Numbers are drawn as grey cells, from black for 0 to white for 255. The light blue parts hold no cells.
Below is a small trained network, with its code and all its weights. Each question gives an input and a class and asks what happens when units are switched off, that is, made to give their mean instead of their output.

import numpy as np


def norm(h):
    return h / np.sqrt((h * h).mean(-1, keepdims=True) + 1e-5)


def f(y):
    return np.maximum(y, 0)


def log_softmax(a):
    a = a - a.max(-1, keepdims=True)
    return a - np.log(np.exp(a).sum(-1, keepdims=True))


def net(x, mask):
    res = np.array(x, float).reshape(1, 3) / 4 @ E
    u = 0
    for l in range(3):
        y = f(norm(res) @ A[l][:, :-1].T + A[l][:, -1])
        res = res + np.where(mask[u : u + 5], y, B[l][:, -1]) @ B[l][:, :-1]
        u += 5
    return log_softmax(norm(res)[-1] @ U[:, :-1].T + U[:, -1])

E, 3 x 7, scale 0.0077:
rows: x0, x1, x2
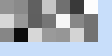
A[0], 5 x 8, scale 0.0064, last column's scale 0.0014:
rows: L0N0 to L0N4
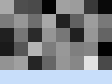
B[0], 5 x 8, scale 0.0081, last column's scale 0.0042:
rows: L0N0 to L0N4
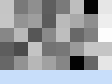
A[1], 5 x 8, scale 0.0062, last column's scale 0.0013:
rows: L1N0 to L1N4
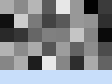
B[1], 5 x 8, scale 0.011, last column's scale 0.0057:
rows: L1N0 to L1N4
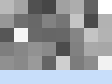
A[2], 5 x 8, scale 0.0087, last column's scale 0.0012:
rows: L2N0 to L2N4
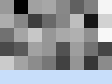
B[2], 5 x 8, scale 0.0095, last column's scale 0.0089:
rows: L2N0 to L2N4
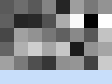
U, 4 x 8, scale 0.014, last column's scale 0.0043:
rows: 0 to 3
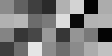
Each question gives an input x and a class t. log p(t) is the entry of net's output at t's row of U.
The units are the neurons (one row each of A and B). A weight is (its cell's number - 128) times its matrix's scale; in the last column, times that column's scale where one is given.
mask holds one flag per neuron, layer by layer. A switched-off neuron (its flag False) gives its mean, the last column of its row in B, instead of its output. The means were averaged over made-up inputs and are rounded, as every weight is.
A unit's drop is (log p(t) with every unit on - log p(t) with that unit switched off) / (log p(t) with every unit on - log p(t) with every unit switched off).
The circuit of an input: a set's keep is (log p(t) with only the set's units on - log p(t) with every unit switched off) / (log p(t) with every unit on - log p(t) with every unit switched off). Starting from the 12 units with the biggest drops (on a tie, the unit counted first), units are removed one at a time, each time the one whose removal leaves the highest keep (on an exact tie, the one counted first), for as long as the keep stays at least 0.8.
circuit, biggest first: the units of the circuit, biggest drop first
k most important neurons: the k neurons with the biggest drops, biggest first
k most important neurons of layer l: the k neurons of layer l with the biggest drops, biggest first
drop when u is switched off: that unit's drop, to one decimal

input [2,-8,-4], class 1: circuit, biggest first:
[L2N1]
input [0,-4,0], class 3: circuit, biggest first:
[L1N0 L2N1]
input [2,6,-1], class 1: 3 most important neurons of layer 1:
[L1N1 L1N4 L1N3]
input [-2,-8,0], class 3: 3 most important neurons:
[L1N0 L0N3 L2N1]
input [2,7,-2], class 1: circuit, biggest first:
[L0N4 L2N1 L1N1]
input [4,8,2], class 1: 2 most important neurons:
[L2N1 L0N0]
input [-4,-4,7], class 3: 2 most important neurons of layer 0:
[L0N3 L0N1]
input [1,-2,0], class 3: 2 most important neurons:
[L0N0 L2N1]
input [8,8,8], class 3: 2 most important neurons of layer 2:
[L2N1 L2N0]
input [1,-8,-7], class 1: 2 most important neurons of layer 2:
[L2N1 L2N4]
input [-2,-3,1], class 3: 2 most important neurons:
[L1N0 L2N1]
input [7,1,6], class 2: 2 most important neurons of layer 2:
[L2N0 L2N3]
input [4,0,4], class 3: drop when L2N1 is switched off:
0.2
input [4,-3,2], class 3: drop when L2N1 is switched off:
0.3
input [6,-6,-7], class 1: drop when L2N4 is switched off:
0.0
